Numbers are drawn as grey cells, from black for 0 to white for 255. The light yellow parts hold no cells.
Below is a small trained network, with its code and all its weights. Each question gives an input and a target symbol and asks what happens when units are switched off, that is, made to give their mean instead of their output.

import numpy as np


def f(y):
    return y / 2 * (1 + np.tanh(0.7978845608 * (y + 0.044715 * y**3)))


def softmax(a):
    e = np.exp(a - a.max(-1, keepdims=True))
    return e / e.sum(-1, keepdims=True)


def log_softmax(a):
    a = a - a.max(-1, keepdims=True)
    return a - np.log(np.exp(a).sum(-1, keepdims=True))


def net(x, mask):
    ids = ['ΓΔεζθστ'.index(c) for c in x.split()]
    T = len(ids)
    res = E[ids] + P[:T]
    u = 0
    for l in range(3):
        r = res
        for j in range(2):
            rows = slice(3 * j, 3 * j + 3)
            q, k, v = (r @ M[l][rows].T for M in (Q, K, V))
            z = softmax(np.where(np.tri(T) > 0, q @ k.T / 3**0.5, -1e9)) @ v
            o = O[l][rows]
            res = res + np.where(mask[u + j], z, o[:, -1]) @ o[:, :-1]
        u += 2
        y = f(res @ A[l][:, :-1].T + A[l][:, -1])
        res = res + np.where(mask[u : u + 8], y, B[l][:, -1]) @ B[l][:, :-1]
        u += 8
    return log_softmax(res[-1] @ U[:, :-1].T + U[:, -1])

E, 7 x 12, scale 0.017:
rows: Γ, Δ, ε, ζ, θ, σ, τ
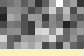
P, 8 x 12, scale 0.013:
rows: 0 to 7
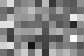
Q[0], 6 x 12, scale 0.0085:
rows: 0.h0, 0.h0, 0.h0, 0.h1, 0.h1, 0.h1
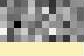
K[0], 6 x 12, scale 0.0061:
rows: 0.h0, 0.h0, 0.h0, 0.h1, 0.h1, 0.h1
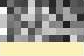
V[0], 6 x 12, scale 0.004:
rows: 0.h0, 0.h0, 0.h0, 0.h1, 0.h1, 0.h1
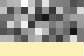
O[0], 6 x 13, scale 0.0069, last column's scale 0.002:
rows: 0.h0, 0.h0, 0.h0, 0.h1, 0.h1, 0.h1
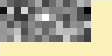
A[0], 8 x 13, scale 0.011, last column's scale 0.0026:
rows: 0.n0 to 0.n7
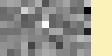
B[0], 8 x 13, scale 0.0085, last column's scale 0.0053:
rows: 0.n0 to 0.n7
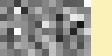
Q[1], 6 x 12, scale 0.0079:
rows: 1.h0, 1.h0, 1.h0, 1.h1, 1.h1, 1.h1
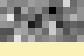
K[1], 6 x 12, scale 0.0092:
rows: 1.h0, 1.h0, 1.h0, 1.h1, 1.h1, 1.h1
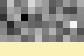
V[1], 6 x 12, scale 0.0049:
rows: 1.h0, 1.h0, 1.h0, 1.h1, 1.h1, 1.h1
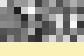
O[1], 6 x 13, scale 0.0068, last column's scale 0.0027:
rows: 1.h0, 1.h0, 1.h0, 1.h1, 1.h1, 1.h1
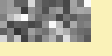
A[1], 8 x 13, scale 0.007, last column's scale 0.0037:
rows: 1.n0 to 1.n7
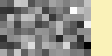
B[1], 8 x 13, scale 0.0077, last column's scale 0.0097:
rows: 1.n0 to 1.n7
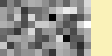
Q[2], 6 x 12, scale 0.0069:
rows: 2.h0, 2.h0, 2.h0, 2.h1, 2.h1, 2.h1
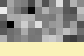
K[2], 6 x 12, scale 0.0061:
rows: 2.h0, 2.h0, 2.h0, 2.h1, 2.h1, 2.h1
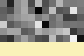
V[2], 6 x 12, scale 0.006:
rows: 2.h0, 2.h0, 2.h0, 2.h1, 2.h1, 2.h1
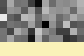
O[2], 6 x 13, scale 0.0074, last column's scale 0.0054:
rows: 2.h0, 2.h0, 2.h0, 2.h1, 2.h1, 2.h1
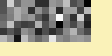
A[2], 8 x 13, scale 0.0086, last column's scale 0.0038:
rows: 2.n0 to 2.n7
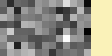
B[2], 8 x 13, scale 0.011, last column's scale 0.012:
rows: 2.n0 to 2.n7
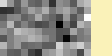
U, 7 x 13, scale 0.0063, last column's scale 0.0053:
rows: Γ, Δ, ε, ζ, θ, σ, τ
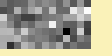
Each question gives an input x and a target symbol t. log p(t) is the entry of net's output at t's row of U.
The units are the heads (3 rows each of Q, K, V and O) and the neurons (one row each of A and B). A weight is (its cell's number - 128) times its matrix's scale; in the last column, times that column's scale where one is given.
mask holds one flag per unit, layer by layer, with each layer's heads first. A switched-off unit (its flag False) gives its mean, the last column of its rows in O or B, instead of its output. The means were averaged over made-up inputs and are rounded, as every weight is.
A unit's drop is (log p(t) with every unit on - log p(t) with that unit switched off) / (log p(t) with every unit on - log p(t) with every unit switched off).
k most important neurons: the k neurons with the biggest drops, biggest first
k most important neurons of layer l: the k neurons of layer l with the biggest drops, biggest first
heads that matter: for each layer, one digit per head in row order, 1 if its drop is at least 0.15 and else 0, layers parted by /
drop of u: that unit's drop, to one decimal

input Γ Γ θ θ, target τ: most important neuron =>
1.n3
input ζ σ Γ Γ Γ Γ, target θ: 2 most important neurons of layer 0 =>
0.n4, 0.n1
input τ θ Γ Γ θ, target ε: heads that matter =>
10 / 10 / 00
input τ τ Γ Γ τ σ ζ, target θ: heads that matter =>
00 / 00 / 10
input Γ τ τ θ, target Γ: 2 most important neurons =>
2.n1, 1.n3
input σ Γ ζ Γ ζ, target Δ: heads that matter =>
00 / 10 / 00
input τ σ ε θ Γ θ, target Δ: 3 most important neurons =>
0.n3, 1.n5, 0.n2
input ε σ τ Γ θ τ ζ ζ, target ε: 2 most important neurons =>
1.n1, 2.n0
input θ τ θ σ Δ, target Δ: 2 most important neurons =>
0.n4, 0.n7
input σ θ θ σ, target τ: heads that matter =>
00 / 01 / 01
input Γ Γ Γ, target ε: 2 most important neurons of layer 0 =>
0.n4, 0.n3
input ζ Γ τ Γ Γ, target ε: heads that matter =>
00 / 10 / 00
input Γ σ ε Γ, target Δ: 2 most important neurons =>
1.n3, 2.n4
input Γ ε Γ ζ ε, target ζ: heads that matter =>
00 / 00 / 01
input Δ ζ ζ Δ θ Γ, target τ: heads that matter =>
00 / 11 / 00
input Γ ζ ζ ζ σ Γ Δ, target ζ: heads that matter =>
00 / 01 / 00
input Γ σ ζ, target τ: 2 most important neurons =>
0.n3, 2.n7
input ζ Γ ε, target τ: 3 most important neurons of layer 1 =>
1.n2, 1.n5, 1.n3
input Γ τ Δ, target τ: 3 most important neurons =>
2.n7, 1.n2, 0.n2
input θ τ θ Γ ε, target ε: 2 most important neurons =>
2.n0, 1.n1
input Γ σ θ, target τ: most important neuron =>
0.n3
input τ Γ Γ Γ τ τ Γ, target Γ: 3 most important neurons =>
2.n1, 1.n3, 2.n3
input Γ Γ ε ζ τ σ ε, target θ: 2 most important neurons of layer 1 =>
1.n3, 1.n1
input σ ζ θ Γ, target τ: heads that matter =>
00 / 01 / 01
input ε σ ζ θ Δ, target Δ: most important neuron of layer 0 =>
0.n7
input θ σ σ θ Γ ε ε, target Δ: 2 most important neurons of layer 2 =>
2.n1, 2.n4
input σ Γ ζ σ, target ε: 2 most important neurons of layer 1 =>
1.n5, 1.n3
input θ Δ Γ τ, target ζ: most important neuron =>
0.n0
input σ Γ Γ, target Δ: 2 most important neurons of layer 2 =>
2.n0, 2.n7
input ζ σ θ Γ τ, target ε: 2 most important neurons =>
1.n1, 2.n0
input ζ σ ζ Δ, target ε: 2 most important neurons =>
2.n6, 1.n3
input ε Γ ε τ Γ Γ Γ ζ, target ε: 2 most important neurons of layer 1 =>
1.n1, 1.n3
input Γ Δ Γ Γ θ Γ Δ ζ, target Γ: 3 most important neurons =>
2.n1, 2.n3, 0.n4
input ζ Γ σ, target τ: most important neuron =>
2.n7
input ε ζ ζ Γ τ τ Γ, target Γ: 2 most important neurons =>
2.n1, 1.n3
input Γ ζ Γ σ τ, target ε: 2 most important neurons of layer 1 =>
1.n1, 1.n5
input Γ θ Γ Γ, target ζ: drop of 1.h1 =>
0.4
